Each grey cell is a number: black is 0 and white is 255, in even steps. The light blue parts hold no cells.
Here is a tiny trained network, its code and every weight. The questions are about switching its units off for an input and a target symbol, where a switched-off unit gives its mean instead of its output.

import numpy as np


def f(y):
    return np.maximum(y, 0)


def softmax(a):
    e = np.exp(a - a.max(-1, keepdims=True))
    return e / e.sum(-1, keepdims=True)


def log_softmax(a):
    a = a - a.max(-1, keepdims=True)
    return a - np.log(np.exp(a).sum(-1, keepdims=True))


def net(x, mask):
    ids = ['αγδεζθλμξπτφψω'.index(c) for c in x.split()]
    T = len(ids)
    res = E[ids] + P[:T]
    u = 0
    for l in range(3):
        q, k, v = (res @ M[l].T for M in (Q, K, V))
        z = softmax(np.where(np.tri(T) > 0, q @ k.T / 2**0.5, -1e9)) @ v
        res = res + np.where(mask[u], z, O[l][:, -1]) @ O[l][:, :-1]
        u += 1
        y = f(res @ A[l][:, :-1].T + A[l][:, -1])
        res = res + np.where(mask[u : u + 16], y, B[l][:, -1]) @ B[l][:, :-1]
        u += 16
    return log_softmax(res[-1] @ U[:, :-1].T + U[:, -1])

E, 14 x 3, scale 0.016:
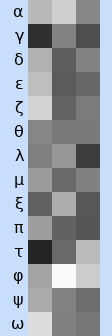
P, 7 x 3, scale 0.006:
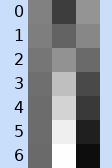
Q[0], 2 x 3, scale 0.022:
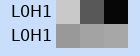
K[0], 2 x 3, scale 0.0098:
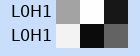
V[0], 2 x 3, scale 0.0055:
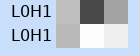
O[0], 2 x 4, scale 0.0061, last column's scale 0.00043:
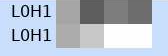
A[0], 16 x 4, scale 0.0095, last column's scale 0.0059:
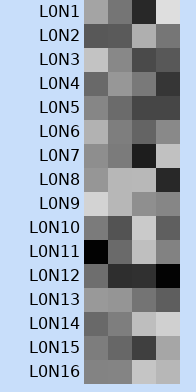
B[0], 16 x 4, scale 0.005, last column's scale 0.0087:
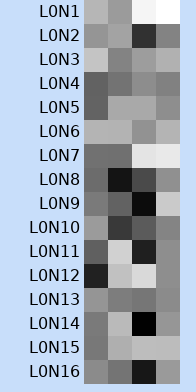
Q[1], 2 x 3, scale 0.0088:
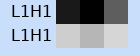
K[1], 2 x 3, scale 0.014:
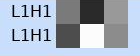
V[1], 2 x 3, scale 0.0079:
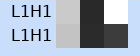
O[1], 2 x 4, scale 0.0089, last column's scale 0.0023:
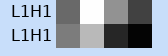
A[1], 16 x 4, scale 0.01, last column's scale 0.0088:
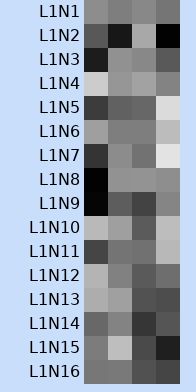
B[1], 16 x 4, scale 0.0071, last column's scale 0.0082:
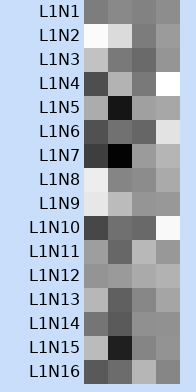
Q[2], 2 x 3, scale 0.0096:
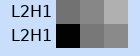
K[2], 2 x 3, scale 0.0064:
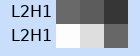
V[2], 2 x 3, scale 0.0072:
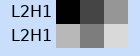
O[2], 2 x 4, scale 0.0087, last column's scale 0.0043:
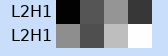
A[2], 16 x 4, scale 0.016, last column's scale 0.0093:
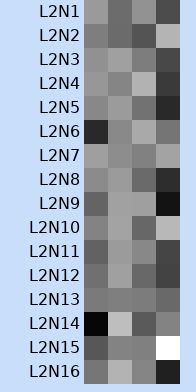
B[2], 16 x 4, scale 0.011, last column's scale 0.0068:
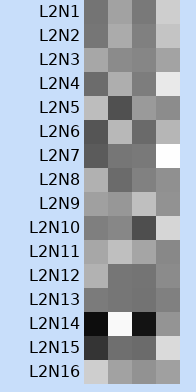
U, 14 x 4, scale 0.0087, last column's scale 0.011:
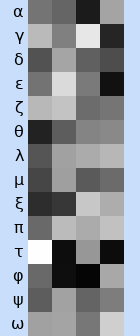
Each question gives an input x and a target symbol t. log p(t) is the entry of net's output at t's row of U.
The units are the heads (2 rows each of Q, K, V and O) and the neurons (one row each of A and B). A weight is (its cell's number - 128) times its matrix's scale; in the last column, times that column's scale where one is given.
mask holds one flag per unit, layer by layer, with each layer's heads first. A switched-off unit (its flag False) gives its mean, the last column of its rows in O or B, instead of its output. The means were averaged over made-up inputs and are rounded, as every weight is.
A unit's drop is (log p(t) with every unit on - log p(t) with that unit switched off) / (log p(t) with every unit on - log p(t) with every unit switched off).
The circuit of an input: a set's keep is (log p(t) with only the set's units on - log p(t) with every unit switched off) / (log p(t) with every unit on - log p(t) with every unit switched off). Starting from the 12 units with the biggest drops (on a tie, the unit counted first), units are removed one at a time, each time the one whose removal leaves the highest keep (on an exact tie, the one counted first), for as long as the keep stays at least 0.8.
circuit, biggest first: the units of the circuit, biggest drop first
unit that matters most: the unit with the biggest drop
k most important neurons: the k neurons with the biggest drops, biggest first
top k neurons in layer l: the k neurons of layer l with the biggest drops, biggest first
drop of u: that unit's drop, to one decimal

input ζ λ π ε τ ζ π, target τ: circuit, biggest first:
(L1H1, L0N11, L0N14, L0N1)
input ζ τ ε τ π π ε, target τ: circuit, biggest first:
(L1H1, L0N11, L0N14)
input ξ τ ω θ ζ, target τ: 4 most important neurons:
(L0N11, L0N14, L1N9, L0N2)
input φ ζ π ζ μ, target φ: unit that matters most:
L0N14
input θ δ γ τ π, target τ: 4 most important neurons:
(L0N11, L0N14, L1N2, L0N2)
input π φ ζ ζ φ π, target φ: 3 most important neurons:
(L0N1, L0N9, L0N7)
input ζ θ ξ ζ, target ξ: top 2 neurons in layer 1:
(L1N2, L1N9)
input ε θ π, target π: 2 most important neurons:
(L0N9, L0N1)
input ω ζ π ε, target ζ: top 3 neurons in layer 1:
(L1N7, L1N5, L1N4)
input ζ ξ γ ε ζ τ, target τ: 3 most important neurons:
(L1N15, L1N8, L1N7)
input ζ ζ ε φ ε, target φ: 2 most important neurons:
(L0N1, L0N9)
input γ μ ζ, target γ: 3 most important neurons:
(L1N2, L0N11, L0N12)
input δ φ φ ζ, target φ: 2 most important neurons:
(L0N1, L0N9)
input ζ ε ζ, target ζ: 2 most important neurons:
(L1N7, L2N16)
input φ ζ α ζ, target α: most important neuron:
(L0N9)
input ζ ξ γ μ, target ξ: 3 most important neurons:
(L0N9, L1N9, L1N7)
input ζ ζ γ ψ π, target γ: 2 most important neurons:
(L0N11, L1N2)
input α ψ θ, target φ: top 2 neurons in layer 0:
(L0N1, L0N7)
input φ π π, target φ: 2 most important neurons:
(L0N14, L0N1)
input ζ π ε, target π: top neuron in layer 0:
(L0N12)
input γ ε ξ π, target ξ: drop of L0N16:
-0.1
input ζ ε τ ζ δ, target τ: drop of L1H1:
1.0
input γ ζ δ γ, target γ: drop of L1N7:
0.2
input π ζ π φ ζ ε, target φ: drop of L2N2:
-0.1
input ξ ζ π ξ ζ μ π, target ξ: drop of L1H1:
0.5
